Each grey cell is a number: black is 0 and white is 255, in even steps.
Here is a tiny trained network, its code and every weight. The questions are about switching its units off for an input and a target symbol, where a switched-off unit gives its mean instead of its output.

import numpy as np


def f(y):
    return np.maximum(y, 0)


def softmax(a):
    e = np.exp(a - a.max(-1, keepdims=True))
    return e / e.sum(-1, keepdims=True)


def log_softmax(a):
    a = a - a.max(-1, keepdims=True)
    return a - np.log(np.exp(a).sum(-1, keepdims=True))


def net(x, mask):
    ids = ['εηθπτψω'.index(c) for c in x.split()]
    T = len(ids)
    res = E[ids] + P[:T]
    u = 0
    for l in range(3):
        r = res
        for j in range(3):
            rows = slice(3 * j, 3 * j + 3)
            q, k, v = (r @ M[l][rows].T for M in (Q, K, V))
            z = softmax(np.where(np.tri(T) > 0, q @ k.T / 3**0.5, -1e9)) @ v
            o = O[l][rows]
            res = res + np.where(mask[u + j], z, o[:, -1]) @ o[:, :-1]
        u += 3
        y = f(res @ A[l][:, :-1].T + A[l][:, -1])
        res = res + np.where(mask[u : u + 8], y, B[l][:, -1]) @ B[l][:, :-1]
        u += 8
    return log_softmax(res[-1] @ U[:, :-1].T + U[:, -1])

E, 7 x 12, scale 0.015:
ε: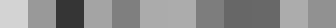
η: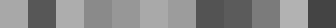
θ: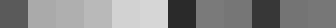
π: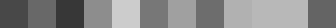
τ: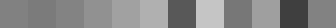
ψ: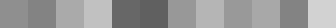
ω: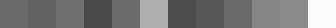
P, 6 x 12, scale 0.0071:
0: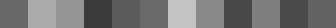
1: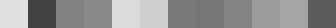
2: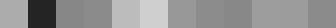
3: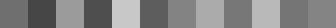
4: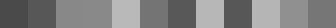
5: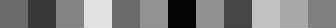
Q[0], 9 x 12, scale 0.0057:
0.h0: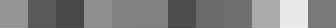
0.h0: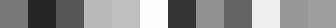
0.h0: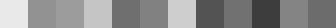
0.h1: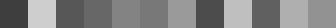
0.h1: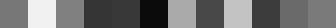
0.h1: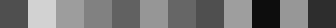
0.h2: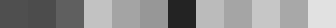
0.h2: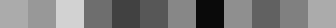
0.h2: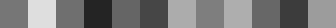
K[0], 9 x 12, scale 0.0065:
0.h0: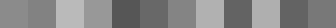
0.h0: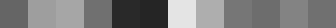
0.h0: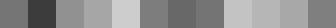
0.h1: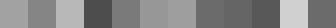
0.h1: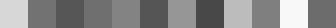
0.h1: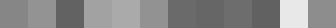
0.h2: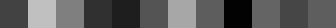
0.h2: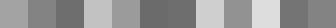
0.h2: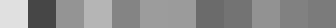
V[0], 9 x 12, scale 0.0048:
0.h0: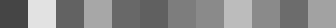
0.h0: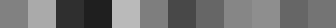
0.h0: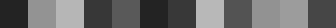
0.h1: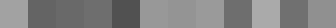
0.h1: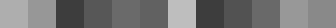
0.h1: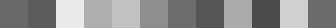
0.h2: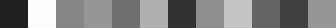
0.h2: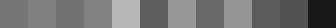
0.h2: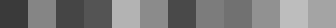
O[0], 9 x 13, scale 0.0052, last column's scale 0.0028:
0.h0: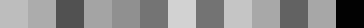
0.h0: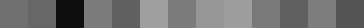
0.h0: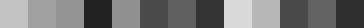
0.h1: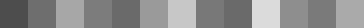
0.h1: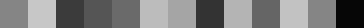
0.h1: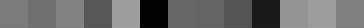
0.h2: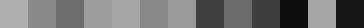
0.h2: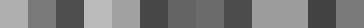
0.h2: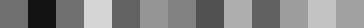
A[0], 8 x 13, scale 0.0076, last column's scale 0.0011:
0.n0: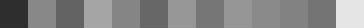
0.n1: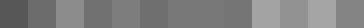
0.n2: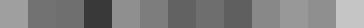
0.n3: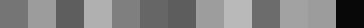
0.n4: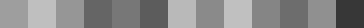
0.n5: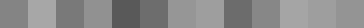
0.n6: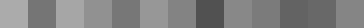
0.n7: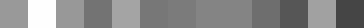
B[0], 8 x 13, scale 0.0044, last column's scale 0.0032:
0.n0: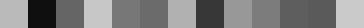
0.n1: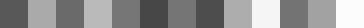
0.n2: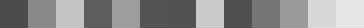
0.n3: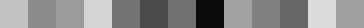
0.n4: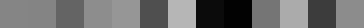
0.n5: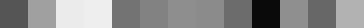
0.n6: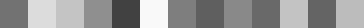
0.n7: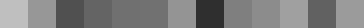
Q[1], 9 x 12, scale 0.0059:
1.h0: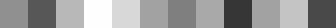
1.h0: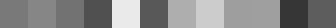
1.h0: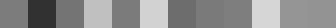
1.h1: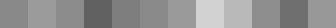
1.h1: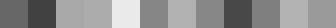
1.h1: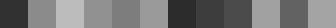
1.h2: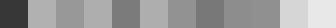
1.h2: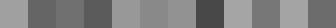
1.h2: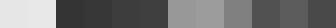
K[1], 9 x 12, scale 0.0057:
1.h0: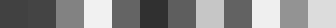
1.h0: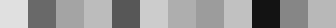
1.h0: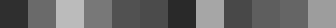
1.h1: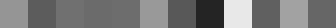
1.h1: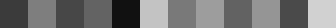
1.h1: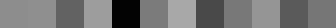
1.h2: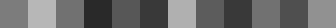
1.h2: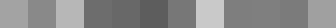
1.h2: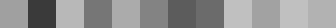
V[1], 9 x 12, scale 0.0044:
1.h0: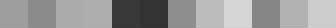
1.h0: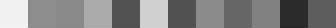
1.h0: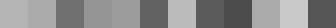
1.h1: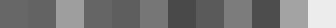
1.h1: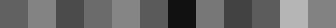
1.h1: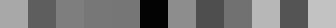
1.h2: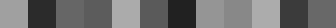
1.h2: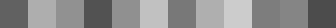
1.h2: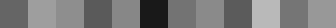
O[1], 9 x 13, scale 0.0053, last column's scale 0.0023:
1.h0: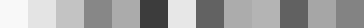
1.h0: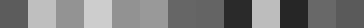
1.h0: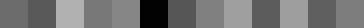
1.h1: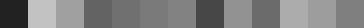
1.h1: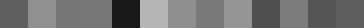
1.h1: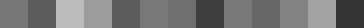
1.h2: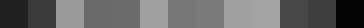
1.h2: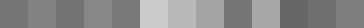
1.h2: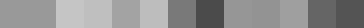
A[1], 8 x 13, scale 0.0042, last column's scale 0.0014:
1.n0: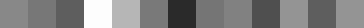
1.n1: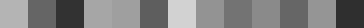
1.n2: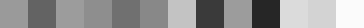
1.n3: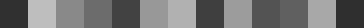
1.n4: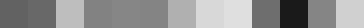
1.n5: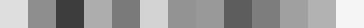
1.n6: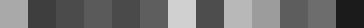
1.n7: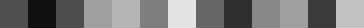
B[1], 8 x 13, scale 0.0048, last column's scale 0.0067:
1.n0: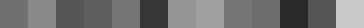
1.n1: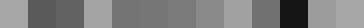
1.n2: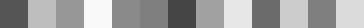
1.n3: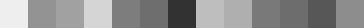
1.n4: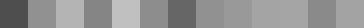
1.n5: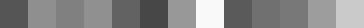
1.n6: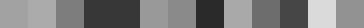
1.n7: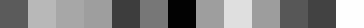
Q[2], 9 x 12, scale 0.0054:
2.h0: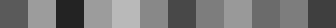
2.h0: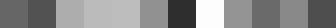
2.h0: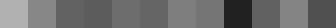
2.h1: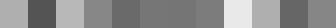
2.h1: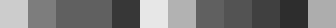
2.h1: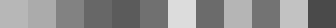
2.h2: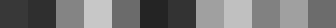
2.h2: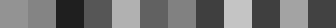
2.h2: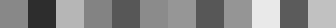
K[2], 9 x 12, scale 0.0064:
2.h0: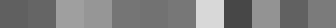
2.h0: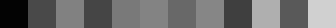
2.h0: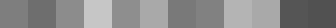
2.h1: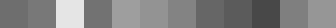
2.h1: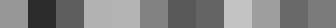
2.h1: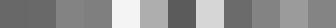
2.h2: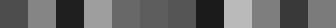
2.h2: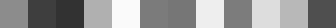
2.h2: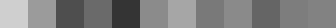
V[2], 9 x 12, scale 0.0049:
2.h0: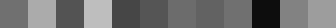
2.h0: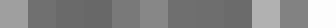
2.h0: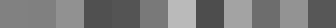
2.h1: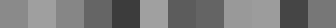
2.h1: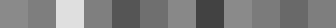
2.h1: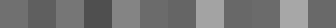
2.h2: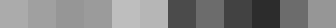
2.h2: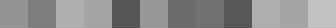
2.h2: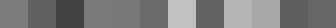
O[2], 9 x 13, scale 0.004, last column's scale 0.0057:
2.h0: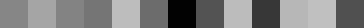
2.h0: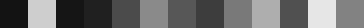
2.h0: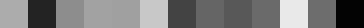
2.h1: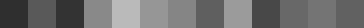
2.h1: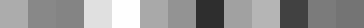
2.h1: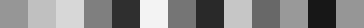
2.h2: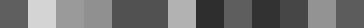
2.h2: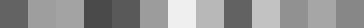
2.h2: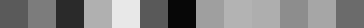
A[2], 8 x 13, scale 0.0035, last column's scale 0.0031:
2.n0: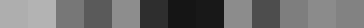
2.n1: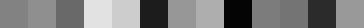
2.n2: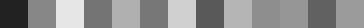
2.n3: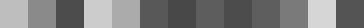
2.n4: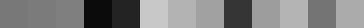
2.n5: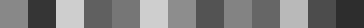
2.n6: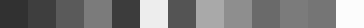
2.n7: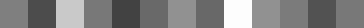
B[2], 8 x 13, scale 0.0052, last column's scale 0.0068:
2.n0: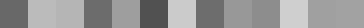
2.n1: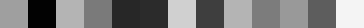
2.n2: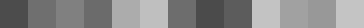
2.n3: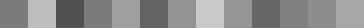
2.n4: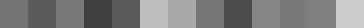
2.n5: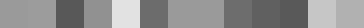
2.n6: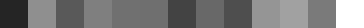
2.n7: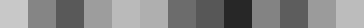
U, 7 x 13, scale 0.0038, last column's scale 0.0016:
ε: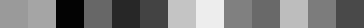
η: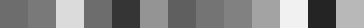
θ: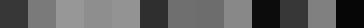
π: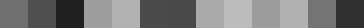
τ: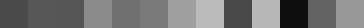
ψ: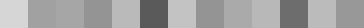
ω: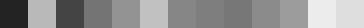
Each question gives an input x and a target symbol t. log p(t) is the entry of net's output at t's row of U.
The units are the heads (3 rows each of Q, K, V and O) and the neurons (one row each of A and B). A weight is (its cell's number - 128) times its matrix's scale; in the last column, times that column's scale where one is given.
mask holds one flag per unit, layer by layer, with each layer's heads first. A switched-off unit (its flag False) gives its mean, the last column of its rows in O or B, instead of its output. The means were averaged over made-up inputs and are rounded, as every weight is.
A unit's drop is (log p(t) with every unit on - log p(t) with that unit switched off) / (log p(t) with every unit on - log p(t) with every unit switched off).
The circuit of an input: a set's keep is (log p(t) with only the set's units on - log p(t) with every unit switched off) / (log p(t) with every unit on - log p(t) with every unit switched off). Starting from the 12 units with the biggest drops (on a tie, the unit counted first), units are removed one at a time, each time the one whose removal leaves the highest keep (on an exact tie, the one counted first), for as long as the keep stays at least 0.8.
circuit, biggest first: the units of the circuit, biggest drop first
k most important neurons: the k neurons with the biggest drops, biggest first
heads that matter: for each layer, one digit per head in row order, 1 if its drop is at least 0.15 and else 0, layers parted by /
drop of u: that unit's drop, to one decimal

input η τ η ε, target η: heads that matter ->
101 / 000 / 010
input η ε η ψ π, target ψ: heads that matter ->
000 / 100 / 000
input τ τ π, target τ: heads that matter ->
010 / 100 / 100
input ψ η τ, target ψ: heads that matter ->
100 / 000 / 010
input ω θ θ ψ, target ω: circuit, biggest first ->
(2.h0 0.h2 1.h1)
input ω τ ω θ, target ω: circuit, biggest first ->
(0.h2 2.h0 1.h0)
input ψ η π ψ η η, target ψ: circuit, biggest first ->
(1.h0 0.h0 2.h1)
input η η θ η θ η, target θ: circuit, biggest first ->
(0.h1 2.h2)
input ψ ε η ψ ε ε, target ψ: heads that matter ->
100 / 100 / 000
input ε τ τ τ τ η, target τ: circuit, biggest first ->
(2.h0 0.h1 1.h0)
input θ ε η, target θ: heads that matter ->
011 / 000 / 001
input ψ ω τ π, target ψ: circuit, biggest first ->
(0.h0 1.h0)
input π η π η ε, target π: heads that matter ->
000 / 000 / 001
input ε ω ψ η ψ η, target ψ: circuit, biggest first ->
(1.h0 2.n6)
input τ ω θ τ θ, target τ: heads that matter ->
000 / 101 / 100
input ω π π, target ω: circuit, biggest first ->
(0.h2 2.h0 1.h1)
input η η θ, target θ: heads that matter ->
010 / 000 / 001
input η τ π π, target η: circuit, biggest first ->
(0.h2 0.h0 2.h1 1.h0)
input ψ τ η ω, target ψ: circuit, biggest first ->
(0.h0 2.h1 2.n6 1.h0)
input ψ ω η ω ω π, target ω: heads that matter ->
001 / 010 / 100
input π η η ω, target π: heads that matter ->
100 / 000 / 001
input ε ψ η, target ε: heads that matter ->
110 / 011 / 010
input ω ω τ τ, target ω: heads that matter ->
001 / 010 / 000
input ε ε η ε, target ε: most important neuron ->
(1.n5)
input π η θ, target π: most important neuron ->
(0.n0)
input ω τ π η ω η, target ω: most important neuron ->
(2.n1)
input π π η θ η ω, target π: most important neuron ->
(1.n6)
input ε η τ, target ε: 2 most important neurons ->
(1.n5 0.n5)
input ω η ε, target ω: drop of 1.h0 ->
0.1
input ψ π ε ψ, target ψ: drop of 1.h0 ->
0.2
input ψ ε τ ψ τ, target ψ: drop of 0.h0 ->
0.4
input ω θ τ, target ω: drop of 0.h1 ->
-0.1
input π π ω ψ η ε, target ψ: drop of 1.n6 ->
-0.1
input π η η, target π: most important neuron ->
(2.n5)
